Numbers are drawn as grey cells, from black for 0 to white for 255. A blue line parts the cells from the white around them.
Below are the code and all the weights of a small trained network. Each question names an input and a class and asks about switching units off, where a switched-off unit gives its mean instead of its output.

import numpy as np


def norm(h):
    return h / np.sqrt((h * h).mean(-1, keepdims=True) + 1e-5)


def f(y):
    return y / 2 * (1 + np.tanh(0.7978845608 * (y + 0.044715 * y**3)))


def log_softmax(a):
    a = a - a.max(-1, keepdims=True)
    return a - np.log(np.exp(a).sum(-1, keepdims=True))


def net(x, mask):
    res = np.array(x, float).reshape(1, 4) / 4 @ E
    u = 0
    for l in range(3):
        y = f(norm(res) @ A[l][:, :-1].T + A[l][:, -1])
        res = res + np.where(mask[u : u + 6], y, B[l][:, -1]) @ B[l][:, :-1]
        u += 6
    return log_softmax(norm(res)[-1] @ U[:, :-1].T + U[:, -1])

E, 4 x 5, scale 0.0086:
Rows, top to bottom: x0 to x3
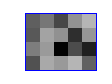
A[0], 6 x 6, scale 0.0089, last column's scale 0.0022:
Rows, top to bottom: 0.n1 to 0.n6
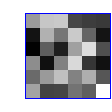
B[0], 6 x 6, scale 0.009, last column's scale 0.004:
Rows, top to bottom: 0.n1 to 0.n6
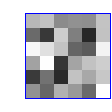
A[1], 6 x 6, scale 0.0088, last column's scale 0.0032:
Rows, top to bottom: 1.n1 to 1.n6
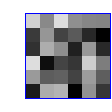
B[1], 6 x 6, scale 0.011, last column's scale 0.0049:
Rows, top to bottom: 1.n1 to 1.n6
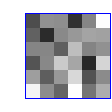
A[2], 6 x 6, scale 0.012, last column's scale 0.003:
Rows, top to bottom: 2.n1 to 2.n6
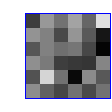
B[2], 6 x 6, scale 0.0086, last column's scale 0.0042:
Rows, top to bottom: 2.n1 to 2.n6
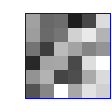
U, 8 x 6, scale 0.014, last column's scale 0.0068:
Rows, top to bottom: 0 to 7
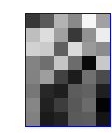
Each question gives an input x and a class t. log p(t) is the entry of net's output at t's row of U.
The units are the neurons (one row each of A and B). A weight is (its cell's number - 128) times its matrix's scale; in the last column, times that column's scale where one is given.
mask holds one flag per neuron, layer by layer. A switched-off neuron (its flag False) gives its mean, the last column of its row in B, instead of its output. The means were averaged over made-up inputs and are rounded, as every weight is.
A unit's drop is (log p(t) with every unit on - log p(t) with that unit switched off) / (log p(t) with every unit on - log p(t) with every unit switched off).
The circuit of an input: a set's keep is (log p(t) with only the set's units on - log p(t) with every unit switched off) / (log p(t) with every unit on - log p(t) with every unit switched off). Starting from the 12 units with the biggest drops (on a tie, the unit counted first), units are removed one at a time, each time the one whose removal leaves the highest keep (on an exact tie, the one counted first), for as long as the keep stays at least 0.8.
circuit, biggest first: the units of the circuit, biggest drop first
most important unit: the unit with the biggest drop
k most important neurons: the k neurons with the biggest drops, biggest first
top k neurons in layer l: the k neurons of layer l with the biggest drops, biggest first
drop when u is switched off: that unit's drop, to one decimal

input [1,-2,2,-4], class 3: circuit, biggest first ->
[1.n4]
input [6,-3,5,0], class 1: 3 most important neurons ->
[0.n3; 0.n5; 0.n6]
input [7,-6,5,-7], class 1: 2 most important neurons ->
[0.n3; 0.n5]
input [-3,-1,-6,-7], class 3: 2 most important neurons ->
[1.n4; 2.n4]
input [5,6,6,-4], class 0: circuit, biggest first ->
[2.n6; 1.n2]
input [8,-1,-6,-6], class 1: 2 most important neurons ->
[0.n3; 1.n1]
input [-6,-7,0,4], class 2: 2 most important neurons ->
[0.n4; 0.n3]
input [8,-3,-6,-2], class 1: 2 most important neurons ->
[0.n3; 1.n1]
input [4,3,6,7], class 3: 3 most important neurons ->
[0.n2; 0.n4; 2.n1]
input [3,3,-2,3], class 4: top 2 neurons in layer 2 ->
[2.n5; 2.n6]
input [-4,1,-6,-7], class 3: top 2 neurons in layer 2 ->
[2.n4; 2.n6]
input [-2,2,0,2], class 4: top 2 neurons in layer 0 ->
[0.n1; 0.n3]
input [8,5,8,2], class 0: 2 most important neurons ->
[1.n2; 0.n4]
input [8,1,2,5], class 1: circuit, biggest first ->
[0.n3]
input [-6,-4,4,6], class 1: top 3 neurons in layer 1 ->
[1.n4; 1.n5; 1.n6]
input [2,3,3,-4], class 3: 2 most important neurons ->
[1.n4; 0.n4]
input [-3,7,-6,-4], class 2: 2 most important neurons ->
[1.n6; 0.n6]
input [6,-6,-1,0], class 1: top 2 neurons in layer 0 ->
[0.n3; 0.n5]
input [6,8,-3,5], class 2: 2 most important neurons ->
[1.n6; 0.n5]
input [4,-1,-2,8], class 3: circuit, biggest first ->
[0.n2]
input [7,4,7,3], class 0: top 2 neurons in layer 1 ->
[1.n2; 1.n1]
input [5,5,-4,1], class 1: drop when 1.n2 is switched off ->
0.1
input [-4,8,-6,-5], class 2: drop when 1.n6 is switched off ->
1.0
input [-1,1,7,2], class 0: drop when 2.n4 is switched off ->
0.0
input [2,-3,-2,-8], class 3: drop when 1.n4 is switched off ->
0.1
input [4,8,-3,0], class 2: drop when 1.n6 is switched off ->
0.3
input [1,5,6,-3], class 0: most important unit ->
2.n6
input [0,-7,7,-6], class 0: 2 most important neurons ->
[2.n6; 2.n4]
